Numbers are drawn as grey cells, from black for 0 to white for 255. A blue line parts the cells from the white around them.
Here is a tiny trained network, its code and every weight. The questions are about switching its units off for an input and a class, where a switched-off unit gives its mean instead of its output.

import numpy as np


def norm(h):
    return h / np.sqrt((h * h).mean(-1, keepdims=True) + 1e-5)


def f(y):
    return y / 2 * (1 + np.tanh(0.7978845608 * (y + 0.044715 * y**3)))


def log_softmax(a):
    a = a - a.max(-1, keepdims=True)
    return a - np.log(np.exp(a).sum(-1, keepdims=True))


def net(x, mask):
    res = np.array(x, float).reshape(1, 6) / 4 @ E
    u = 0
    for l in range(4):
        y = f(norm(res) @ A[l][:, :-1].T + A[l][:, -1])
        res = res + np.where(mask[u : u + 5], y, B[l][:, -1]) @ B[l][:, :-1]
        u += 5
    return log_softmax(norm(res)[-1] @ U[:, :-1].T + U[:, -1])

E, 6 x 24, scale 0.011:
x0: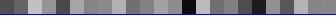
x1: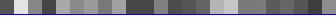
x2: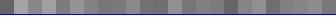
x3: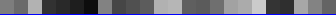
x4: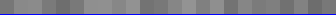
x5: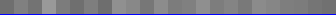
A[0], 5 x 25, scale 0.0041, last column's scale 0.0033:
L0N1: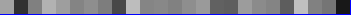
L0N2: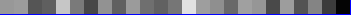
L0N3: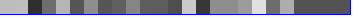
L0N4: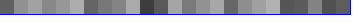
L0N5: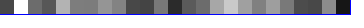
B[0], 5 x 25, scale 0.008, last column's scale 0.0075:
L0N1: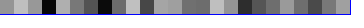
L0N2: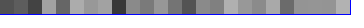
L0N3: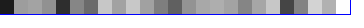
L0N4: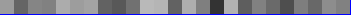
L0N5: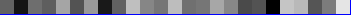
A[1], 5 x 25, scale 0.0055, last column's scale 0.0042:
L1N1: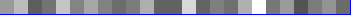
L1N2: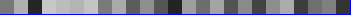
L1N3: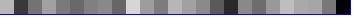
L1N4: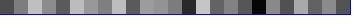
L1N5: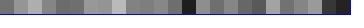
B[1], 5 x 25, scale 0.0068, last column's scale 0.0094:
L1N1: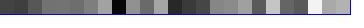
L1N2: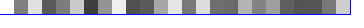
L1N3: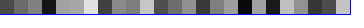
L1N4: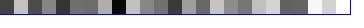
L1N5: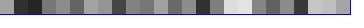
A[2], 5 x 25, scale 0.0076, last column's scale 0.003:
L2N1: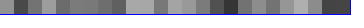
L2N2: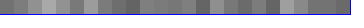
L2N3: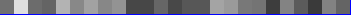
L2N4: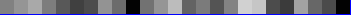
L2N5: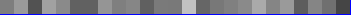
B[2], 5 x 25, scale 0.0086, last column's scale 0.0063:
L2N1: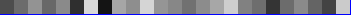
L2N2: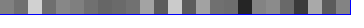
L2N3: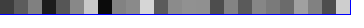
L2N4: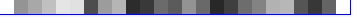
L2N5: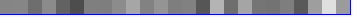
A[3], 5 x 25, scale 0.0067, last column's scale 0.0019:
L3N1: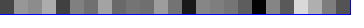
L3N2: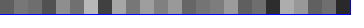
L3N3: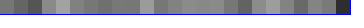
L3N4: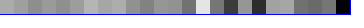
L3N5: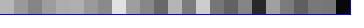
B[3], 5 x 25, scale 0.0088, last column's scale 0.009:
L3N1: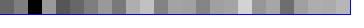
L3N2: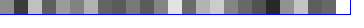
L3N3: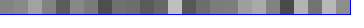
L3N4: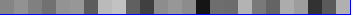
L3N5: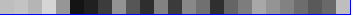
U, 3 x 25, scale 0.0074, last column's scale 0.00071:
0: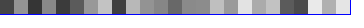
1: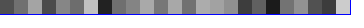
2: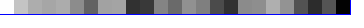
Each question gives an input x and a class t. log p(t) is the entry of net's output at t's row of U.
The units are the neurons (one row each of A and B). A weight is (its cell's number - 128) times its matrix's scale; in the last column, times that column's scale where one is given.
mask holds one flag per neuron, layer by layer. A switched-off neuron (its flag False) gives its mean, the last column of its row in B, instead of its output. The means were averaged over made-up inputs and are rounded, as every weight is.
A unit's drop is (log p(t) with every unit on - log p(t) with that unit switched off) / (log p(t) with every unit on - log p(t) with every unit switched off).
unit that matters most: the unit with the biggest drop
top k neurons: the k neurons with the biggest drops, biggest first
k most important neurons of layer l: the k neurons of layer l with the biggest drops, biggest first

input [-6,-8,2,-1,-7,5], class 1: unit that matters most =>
L1N3
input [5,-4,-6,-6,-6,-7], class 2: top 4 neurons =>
[L0N3; L1N2; L0N5; L1N1]
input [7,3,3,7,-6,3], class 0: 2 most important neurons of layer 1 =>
[L1N4; L1N2]
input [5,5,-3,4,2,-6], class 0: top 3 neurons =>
[L1N4; L1N3; L3N1]
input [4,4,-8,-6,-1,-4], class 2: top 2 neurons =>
[L1N2; L0N3]
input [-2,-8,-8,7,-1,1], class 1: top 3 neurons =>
[L2N1; L1N3; L1N2]
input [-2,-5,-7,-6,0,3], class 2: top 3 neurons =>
[L1N2; L0N5; L3N5]
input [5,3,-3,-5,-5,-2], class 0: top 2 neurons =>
[L1N4; L2N4]
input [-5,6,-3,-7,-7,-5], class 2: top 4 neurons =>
[L1N2; L1N4; L1N3; L3N5]
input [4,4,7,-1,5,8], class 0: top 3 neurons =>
[L1N4; L1N3; L0N1]
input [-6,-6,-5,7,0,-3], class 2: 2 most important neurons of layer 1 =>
[L1N4; L1N5]
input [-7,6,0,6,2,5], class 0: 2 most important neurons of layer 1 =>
[L1N3; L1N2]
